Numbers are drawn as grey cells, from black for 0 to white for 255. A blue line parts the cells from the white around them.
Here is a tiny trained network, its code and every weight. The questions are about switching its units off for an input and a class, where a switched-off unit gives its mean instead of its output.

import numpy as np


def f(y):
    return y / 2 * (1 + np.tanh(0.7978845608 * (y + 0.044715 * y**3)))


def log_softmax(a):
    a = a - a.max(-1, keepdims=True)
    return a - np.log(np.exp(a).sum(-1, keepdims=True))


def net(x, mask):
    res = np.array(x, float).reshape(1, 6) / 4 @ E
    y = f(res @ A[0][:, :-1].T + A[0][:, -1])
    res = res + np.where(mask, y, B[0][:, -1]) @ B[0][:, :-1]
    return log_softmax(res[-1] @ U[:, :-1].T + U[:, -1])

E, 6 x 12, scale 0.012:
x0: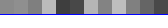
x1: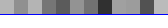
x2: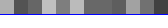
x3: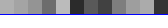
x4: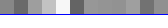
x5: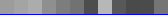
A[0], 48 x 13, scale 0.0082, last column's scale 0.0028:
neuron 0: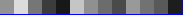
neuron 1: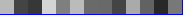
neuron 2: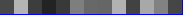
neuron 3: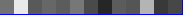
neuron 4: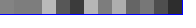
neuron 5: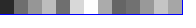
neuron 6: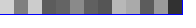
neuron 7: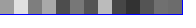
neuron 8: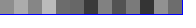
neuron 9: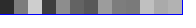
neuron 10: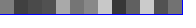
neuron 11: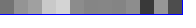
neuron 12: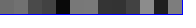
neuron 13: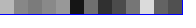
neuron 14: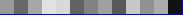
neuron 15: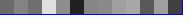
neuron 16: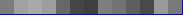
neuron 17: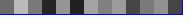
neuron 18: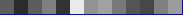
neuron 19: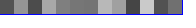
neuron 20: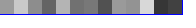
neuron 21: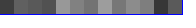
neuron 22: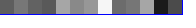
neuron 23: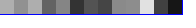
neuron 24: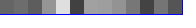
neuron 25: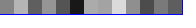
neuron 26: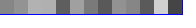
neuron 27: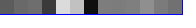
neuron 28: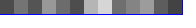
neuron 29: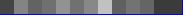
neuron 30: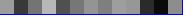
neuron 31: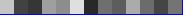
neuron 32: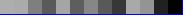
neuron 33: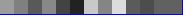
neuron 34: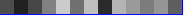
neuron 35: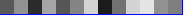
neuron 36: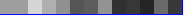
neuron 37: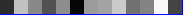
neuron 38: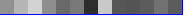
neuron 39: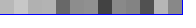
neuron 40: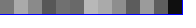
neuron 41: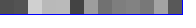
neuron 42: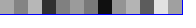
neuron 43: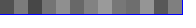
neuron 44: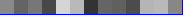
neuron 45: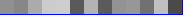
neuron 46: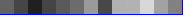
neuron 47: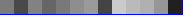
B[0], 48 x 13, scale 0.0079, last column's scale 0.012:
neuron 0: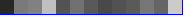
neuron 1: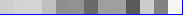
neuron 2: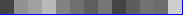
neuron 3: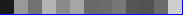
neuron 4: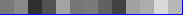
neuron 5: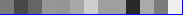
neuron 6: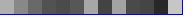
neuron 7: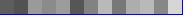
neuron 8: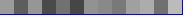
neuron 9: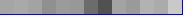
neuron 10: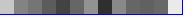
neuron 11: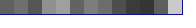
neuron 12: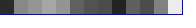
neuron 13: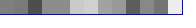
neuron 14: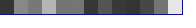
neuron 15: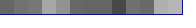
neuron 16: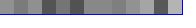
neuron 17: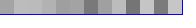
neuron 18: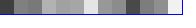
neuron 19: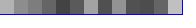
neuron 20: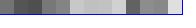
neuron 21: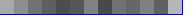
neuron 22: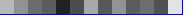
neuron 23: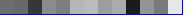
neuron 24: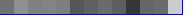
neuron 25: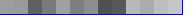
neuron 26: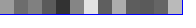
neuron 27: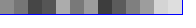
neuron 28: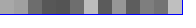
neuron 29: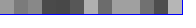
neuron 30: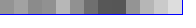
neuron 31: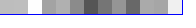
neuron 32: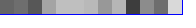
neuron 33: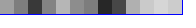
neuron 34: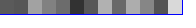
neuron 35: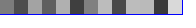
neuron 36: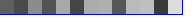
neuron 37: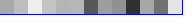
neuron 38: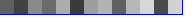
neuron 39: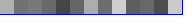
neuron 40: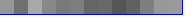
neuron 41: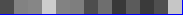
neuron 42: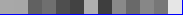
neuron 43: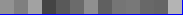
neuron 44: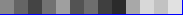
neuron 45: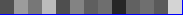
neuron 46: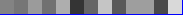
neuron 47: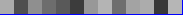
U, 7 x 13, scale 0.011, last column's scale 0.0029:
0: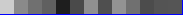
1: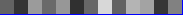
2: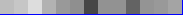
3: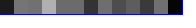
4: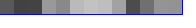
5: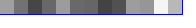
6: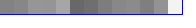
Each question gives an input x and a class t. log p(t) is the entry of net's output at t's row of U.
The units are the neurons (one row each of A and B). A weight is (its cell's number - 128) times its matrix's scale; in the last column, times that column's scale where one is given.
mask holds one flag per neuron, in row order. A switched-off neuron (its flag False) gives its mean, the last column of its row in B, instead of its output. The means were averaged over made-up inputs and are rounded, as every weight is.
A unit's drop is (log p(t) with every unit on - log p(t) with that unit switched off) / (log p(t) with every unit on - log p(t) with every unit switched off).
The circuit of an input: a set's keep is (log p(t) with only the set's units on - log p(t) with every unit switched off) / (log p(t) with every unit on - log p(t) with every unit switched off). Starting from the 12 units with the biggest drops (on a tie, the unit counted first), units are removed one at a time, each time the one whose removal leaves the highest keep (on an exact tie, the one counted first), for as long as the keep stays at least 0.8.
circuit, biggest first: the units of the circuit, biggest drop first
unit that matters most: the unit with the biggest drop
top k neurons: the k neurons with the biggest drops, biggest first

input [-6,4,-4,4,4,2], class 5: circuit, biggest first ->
neuron 44
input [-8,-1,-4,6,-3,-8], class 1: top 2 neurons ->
neuron 46; neuron 35
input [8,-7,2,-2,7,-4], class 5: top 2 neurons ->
neuron 4; neuron 33
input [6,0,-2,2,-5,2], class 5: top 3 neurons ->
neuron 33; neuron 25; neuron 4
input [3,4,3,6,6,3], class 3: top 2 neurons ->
neuron 14; neuron 45
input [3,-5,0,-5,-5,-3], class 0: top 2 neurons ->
neuron 28; neuron 19
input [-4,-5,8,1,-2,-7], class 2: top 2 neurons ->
neuron 31; neuron 1
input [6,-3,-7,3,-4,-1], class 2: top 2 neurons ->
neuron 37; neuron 17
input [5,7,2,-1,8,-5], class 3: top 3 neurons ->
neuron 45; neuron 14; neuron 41
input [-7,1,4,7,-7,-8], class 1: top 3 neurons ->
neuron 35; neuron 46; neuron 47
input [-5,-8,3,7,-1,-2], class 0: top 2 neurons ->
neuron 10; neuron 22
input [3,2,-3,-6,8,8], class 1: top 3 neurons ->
neuron 36; neuron 38; neuron 8
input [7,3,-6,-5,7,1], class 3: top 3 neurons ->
neuron 41; neuron 45; neuron 1
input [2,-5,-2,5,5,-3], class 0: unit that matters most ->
neuron 22
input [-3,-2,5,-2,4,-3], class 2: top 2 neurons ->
neuron 1; neuron 31
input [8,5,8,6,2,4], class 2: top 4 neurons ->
neuron 1; neuron 31; neuron 44; neuron 27
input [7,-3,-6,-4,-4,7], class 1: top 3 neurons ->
neuron 38; neuron 7; neuron 36
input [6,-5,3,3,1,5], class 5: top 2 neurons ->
neuron 30; neuron 4
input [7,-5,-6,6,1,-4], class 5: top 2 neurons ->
neuron 33; neuron 4
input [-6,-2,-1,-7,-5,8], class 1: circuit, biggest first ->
neuron 38
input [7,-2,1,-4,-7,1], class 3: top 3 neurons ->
neuron 12; neuron 0; neuron 2
